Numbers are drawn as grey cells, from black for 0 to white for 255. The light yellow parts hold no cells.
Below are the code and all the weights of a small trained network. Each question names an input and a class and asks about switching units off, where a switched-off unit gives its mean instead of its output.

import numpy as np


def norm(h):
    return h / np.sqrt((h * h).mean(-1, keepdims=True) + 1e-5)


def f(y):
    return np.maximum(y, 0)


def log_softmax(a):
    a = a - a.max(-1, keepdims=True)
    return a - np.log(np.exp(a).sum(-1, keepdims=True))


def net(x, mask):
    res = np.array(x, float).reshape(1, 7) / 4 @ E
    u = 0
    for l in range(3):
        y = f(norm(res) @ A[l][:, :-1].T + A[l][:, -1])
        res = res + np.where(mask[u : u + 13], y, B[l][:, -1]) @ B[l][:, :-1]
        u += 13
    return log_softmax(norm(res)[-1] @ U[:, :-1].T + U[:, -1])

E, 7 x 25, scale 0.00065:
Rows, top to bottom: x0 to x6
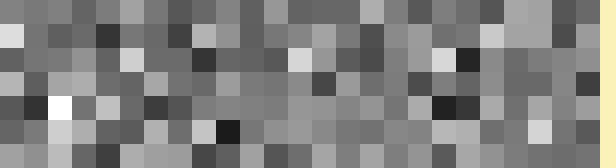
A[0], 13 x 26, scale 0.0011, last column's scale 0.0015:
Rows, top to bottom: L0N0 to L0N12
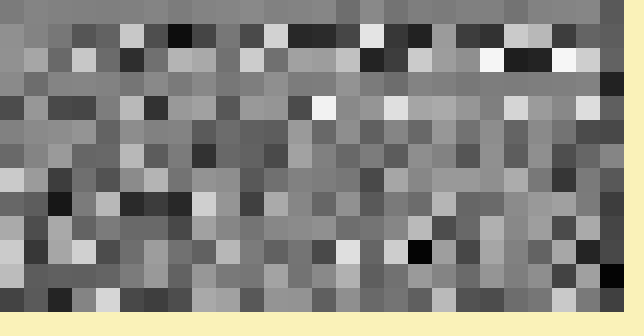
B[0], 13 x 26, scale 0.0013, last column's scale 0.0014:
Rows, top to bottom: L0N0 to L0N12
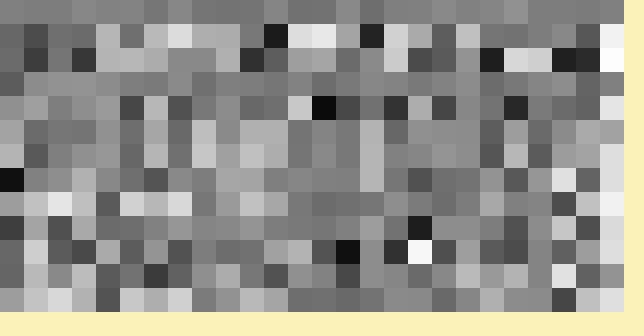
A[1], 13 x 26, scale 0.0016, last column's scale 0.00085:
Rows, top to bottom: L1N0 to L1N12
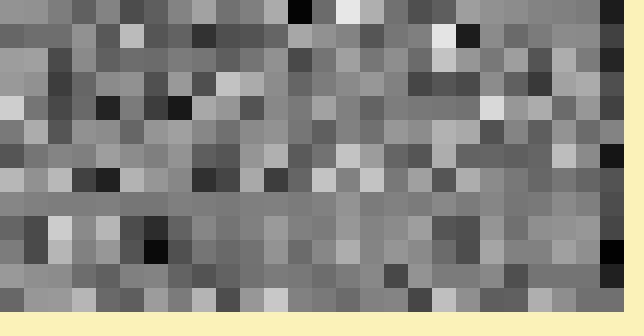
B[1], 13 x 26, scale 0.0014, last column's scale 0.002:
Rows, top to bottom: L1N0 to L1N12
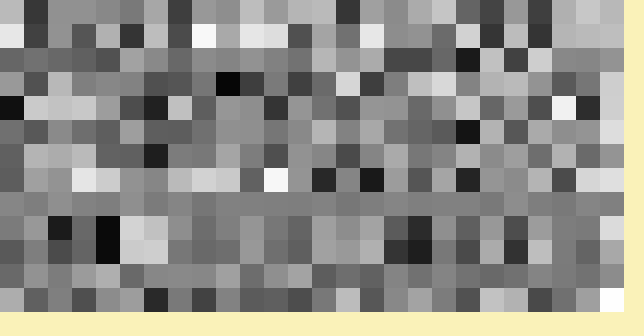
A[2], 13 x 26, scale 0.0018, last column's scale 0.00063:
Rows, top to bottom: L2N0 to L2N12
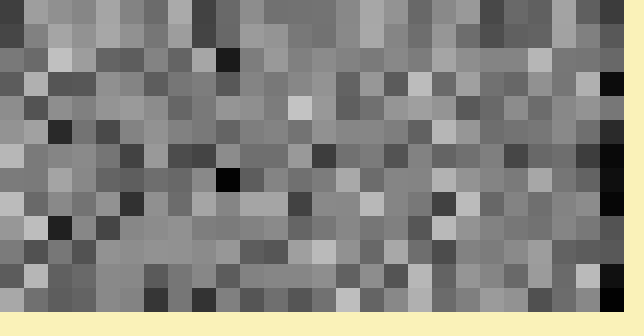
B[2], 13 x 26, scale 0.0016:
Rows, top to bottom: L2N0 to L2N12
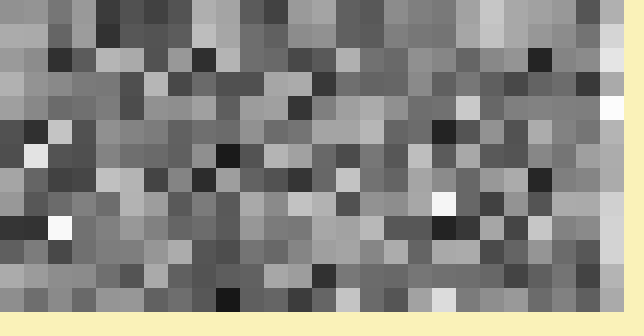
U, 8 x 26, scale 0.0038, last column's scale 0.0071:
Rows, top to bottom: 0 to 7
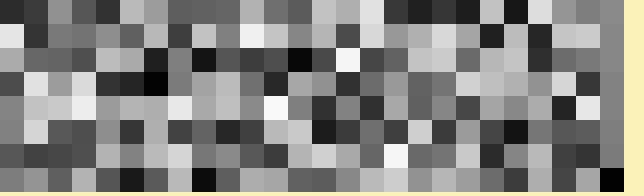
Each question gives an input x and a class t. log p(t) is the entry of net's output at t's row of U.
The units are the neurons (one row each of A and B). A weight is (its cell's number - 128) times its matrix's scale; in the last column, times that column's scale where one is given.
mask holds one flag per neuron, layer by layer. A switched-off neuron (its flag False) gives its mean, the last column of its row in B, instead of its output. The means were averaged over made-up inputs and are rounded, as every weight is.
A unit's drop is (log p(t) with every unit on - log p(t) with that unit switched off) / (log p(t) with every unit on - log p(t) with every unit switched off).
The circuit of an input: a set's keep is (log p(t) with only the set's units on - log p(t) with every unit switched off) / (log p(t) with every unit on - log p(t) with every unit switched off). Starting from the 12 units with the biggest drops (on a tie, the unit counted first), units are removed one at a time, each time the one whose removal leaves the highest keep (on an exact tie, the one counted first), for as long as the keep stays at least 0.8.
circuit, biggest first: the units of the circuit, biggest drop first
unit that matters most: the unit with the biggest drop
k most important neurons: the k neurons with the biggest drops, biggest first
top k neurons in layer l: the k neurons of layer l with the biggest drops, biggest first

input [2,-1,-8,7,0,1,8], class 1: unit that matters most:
L1N0
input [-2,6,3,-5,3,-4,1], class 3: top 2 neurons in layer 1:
[L1N4, L1N12]
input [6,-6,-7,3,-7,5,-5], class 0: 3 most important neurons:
[L1N1, L2N9, L1N5]
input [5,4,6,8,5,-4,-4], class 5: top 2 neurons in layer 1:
[L1N0, L1N7]
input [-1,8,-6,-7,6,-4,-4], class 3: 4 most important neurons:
[L1N4, L0N10, L0N9, L0N11]
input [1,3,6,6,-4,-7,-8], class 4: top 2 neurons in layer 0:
[L0N12, L0N8]
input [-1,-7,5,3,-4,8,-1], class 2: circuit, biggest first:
[L1N12, L2N7]
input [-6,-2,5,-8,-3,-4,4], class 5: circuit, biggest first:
[L0N4, L2N3]
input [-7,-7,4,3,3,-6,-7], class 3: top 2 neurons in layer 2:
[L2N1, L2N0]
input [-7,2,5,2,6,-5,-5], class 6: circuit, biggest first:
[L0N2, L2N10]
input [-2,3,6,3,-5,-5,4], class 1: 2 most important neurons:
[L1N1, L1N9]
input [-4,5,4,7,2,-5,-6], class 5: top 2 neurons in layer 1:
[L1N7, L1N12]
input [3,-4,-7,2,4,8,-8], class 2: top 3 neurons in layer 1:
[L1N12, L1N1, L1N7]
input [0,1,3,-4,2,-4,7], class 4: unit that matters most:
L1N7
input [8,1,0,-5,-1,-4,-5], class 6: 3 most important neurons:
[L0N1, L2N10, L1N7]
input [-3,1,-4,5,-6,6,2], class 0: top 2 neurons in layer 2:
[L2N9, L2N5]
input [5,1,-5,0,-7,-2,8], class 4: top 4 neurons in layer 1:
[L1N7, L1N9, L1N10, L1N0]
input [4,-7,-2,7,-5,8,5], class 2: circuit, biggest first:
[L2N7, L1N12]
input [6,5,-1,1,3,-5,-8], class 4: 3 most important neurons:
[L0N8, L0N12, L1N12]
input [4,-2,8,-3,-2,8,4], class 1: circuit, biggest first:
[L1N1]
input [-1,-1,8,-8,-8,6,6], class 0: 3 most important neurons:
[L2N9, L2N5, L0N10]
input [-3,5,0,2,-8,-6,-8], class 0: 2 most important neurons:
[L2N9, L1N7]
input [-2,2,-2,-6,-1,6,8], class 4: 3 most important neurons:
[L1N7, L1N3, L0N10]
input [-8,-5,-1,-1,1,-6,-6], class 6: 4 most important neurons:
[L0N2, L1N12, L1N7, L2N10]
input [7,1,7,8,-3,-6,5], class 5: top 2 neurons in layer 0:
[L0N10, L0N8]
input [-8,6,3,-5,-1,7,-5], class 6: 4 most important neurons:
[L0N2, L1N3, L2N10, L2N12]
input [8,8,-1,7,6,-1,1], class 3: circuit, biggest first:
[L1N4]
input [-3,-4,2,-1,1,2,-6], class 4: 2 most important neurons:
[L0N12, L1N4]
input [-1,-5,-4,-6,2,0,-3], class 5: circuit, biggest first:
[L0N4, L2N3]
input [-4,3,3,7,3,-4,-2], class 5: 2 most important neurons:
[L0N10, L2N6]
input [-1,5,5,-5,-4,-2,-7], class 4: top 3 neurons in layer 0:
[L0N8, L0N12, L0N10]
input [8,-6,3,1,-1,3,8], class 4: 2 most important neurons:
[L1N7, L0N2]
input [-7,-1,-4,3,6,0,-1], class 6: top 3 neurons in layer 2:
[L2N10, L2N9, L2N5]
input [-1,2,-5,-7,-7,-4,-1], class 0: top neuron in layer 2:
[L2N9]
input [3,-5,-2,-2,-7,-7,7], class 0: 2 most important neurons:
[L2N9, L1N12]
